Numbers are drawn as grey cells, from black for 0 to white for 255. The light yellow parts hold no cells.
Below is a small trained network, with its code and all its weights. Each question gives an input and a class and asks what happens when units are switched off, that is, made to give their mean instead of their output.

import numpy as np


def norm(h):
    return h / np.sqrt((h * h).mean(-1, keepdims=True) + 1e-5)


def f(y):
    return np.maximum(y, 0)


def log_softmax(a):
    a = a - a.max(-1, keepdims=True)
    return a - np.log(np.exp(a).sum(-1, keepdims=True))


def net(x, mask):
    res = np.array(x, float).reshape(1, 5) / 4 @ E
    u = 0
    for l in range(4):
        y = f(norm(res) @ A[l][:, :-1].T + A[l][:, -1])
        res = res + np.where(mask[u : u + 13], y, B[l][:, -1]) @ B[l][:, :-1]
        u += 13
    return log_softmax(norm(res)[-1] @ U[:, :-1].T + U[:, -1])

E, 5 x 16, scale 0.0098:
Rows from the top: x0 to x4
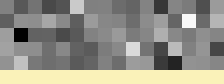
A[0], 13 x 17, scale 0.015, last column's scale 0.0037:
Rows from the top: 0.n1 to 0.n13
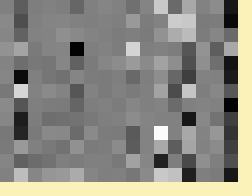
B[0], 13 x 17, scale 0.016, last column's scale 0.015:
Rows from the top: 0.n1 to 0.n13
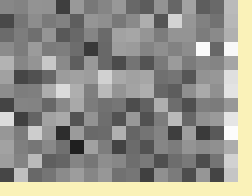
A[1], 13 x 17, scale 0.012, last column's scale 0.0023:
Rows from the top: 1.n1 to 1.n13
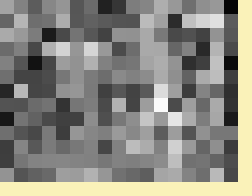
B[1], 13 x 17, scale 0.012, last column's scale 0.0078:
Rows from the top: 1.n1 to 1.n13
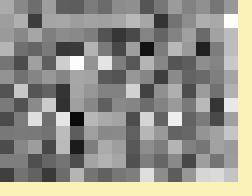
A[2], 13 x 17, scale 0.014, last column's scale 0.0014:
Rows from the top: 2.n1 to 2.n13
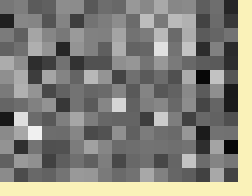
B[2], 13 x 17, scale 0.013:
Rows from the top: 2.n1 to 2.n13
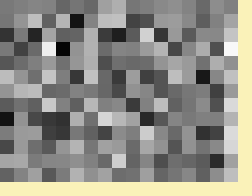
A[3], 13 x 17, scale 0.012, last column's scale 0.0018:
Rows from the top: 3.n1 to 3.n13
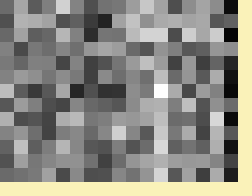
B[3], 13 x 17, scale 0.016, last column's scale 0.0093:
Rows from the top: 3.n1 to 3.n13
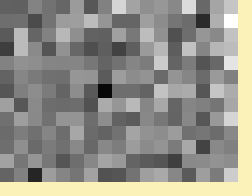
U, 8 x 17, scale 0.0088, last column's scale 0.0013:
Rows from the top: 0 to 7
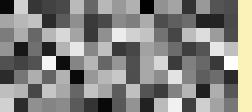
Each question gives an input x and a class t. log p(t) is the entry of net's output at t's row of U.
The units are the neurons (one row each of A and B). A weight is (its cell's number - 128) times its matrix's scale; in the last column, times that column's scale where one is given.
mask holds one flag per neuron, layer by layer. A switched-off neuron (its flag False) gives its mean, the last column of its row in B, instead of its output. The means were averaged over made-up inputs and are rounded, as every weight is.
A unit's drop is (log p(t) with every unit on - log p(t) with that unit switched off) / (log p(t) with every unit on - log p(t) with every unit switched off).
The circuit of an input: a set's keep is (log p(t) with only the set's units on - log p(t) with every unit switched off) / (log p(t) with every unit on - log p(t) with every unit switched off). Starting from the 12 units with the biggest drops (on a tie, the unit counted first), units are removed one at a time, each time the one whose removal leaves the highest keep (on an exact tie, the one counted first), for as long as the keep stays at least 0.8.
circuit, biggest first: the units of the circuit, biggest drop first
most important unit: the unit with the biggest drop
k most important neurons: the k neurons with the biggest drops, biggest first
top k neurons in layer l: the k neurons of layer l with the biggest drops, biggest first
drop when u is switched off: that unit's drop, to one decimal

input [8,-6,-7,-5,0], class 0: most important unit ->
0.n10
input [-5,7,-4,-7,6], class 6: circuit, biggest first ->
[0.n4, 2.n6]
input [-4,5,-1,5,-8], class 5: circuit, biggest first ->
[0.n2, 1.n9]
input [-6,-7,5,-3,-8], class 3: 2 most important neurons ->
[0.n9, 0.n6]
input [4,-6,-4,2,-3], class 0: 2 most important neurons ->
[0.n13, 0.n10]
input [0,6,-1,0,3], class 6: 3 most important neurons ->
[0.n4, 1.n4, 2.n6]
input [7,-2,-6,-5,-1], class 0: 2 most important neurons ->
[0.n10, 0.n7]
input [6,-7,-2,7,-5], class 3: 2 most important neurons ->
[0.n4, 0.n10]
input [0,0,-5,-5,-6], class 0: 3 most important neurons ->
[0.n13, 2.n9, 1.n7]
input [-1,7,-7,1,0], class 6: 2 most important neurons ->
[0.n4, 1.n4]
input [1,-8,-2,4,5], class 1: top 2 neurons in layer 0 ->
[0.n12, 0.n6]
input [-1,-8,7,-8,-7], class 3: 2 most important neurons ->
[0.n6, 0.n9]
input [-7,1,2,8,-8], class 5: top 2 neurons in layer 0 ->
[0.n2, 0.n3]
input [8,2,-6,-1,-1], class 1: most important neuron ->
[0.n7]
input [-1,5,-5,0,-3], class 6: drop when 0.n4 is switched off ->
1.0
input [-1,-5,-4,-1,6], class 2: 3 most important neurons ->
[0.n10, 0.n4, 0.n1]
